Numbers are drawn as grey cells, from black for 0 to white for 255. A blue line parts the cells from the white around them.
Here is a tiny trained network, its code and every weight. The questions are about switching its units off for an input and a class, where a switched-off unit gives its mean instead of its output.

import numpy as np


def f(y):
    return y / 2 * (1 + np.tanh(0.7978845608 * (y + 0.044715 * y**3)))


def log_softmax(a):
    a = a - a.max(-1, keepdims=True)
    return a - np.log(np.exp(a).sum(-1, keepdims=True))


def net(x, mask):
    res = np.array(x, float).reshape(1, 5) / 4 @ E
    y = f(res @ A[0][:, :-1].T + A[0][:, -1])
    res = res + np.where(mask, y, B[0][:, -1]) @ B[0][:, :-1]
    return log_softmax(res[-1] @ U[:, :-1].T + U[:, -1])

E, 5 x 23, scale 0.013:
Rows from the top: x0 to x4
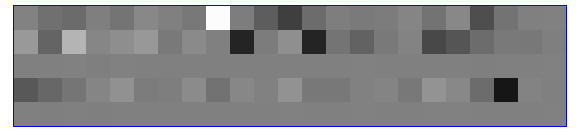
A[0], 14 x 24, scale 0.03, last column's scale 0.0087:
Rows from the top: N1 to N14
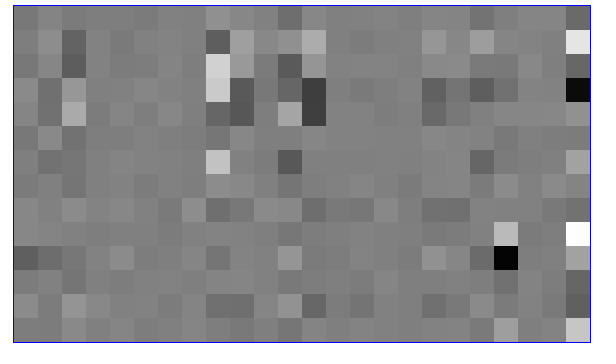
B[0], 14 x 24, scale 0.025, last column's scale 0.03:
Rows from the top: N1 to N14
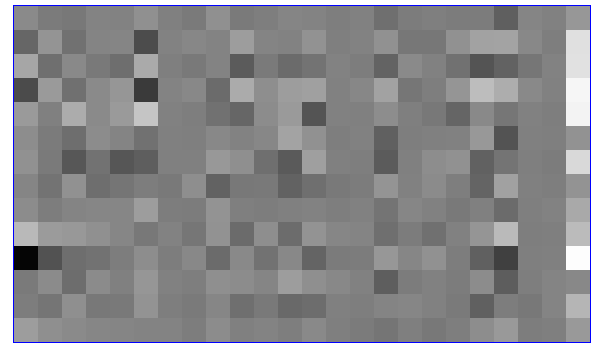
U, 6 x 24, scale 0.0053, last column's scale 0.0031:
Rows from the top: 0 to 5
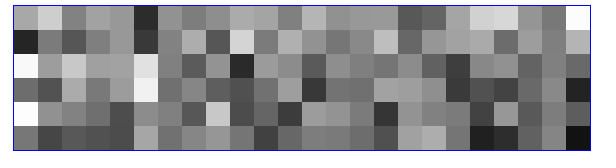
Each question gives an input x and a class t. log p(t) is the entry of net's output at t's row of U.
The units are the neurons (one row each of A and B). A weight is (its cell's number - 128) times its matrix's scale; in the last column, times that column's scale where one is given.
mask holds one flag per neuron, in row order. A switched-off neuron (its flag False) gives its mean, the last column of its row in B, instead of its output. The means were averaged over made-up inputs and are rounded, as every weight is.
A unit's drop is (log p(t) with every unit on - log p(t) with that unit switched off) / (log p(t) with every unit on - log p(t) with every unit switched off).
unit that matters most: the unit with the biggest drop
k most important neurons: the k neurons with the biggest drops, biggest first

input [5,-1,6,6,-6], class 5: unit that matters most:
N3
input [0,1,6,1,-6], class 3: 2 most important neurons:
[N4, N2]
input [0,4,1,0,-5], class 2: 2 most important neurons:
[N11, N2]
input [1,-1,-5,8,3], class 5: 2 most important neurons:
[N4, N5]
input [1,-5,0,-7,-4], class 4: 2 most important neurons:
[N4, N3]
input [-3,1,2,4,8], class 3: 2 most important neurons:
[N4, N7]
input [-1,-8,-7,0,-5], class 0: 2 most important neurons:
[N11, N2]
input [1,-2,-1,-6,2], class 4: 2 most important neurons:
[N4, N5]
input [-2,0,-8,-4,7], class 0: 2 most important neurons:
[N3, N5]
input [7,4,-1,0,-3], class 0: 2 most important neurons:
[N4, N11]
